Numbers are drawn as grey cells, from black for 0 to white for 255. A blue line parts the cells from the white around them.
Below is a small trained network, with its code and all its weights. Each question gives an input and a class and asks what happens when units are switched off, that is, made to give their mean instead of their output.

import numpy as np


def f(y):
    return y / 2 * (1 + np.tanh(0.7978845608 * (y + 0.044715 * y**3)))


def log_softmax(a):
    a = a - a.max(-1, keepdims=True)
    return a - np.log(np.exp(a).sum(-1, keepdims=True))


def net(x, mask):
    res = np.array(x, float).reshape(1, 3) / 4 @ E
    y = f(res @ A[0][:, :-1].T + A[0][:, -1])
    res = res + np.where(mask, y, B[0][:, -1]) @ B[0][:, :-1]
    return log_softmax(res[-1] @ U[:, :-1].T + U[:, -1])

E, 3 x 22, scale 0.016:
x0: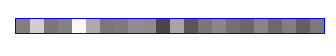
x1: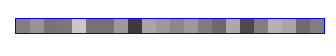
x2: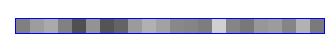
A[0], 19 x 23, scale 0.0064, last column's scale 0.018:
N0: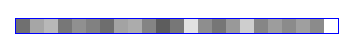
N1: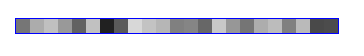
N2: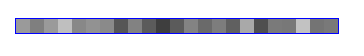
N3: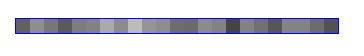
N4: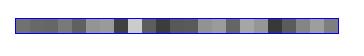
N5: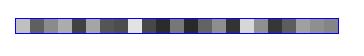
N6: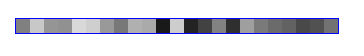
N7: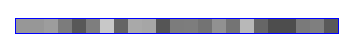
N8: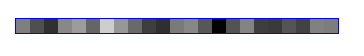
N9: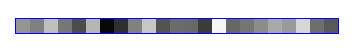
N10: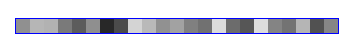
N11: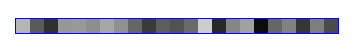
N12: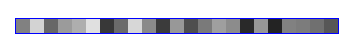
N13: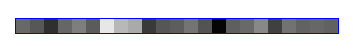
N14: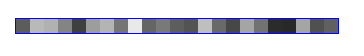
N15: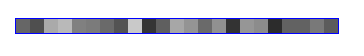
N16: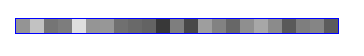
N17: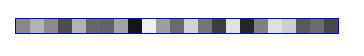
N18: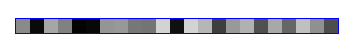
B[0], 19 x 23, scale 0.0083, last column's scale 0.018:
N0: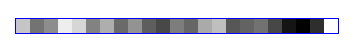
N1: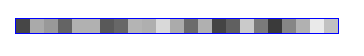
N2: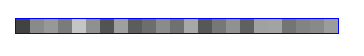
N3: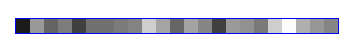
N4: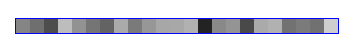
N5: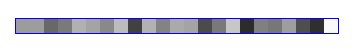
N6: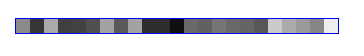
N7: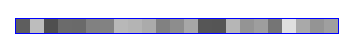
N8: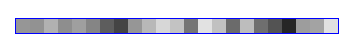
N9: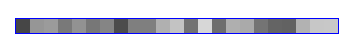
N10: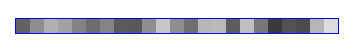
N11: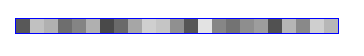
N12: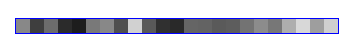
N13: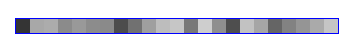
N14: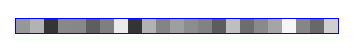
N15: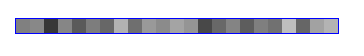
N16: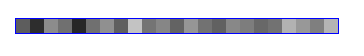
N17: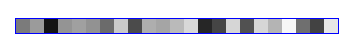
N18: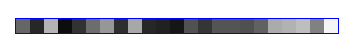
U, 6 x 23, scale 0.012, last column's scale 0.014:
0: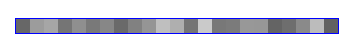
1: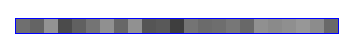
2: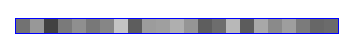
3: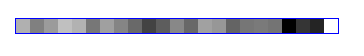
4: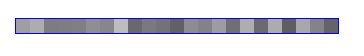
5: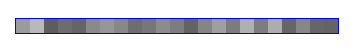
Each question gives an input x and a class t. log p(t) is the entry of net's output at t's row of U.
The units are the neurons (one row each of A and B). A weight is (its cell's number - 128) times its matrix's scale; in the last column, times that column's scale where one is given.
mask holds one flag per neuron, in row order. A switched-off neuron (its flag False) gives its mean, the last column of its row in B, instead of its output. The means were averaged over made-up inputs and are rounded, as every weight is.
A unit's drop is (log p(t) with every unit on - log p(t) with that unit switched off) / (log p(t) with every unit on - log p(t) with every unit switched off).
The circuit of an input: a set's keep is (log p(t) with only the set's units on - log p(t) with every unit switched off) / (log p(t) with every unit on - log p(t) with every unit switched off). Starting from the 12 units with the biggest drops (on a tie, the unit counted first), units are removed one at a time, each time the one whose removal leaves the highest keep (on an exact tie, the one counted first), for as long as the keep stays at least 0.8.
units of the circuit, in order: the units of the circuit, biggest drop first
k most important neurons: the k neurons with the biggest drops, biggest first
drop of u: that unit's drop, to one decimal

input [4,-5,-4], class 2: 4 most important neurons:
N18, N5, N10, N4
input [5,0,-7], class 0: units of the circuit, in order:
N8
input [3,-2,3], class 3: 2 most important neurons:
N18, N11
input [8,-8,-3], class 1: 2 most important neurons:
N6, N12
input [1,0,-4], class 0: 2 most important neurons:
N11, N5
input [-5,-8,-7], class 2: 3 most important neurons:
N5, N14, N4
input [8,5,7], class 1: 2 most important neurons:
N12, N6
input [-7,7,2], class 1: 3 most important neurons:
N18, N5, N14
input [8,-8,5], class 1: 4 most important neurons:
N6, N12, N17, N16
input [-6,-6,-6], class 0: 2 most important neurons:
N8, N13
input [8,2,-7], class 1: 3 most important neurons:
N6, N12, N16
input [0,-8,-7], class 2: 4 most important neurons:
N5, N14, N4, N15
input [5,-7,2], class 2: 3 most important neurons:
N5, N18, N14
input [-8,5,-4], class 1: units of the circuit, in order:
N18
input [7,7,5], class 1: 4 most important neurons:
N12, N6, N5, N14
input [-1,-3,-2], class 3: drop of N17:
0.7
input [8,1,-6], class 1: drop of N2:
0.0
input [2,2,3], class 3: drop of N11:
0.1
